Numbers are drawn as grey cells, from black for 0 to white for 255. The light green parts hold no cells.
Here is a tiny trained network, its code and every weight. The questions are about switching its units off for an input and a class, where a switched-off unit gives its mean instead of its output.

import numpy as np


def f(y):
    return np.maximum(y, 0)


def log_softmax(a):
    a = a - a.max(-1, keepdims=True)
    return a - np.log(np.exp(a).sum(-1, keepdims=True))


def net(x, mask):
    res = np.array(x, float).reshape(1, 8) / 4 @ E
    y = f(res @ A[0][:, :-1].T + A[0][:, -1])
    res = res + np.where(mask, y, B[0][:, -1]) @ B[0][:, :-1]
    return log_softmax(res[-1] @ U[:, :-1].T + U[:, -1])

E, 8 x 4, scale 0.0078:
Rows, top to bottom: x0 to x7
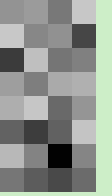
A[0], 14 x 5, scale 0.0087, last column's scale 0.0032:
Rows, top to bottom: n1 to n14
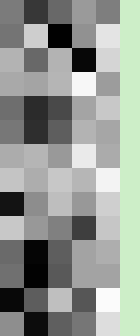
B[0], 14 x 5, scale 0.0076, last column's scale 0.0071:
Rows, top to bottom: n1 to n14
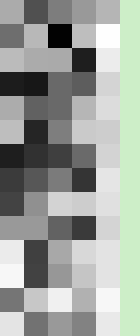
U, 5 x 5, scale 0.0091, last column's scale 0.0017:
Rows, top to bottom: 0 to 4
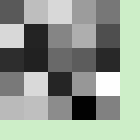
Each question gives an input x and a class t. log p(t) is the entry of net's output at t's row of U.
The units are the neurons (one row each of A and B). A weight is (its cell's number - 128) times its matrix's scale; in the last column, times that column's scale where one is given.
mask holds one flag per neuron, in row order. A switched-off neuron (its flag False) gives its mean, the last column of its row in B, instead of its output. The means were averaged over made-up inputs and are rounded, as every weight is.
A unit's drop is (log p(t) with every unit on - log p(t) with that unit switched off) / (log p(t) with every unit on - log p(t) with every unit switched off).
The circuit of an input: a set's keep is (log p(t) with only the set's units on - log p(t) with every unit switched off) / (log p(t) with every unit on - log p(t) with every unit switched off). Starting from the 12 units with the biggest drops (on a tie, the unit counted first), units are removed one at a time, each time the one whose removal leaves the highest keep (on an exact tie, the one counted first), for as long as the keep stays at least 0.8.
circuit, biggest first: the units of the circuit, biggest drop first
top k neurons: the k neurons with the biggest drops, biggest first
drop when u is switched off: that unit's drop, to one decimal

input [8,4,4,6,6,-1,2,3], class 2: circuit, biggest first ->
n4, n7
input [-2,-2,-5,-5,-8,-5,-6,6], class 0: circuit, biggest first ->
n13
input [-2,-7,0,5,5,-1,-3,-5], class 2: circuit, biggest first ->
n4, n7
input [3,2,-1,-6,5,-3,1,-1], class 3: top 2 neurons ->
n2, n14
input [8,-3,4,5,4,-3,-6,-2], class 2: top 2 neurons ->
n4, n7
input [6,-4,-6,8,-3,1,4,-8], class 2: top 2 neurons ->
n4, n7
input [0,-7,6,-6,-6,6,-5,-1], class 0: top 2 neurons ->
n13, n9
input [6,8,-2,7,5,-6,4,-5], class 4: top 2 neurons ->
n10, n3
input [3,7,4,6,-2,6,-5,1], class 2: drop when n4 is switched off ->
0.3
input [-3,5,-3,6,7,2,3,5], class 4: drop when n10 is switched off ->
0.2
